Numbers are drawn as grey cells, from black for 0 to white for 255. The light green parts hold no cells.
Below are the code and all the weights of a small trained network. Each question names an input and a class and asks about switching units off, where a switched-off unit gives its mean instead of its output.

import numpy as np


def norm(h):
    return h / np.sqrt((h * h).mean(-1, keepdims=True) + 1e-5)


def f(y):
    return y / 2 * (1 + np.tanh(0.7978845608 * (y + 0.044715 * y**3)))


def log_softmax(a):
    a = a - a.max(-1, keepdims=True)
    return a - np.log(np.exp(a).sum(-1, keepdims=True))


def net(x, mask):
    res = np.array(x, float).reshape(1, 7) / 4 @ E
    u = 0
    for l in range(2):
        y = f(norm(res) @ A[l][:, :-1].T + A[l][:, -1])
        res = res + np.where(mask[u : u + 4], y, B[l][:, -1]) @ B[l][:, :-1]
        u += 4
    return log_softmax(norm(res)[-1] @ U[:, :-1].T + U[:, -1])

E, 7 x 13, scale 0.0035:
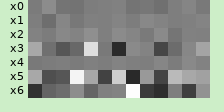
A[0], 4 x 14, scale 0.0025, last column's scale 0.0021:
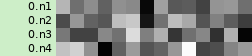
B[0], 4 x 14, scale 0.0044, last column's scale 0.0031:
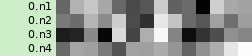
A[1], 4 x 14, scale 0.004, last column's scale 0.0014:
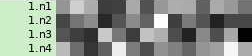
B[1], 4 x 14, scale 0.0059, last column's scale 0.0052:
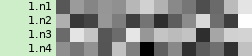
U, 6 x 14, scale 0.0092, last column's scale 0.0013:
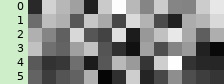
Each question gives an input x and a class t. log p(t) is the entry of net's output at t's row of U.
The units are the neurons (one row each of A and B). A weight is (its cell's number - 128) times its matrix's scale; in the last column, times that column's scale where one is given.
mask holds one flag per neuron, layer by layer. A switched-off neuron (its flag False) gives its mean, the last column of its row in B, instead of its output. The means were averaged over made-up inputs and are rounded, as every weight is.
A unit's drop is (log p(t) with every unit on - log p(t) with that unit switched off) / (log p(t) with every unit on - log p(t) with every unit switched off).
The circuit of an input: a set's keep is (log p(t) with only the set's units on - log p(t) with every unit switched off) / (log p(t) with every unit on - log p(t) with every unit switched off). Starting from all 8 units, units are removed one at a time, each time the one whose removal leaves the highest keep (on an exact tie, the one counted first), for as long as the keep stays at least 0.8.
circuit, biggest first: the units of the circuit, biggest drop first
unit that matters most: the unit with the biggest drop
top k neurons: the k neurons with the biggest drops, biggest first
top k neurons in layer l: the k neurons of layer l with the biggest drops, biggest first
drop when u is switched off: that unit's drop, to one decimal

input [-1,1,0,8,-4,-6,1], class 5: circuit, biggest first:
1.n2
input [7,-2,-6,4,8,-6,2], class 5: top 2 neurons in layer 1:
1.n2, 1.n3
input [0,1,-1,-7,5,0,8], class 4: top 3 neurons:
1.n2, 1.n1, 0.n4
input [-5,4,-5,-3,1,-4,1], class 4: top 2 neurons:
1.n2, 1.n3
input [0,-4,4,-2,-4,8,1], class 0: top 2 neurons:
1.n3, 1.n2
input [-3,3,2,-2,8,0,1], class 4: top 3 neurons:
0.n4, 1.n1, 1.n3
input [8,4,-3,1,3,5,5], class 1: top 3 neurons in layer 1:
1.n3, 1.n4, 1.n1
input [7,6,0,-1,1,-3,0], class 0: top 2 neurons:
0.n4, 1.n1
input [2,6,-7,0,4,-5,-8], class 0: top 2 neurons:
1.n1, 1.n4
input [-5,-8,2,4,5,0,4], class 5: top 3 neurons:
1.n2, 0.n4, 1.n1
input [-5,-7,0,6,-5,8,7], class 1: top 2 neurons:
1.n3, 1.n4
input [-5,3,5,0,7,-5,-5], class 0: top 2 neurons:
1.n1, 1.n4
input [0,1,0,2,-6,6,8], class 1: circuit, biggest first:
1.n3, 1.n4
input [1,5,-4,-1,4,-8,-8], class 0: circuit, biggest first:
1.n4
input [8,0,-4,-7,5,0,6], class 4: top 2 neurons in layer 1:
1.n2, 1.n1
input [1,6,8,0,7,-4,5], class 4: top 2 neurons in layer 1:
1.n2, 1.n4
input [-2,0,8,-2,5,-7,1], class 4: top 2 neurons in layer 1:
1.n2, 1.n3
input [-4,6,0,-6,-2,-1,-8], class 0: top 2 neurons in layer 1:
1.n2, 1.n1
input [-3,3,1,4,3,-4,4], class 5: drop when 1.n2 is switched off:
0.3
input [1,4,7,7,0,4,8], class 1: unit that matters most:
1.n3
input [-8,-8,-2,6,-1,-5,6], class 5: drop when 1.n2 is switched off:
0.4
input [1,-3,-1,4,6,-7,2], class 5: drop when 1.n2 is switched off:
0.8
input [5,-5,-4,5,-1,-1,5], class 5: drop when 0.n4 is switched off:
0.1
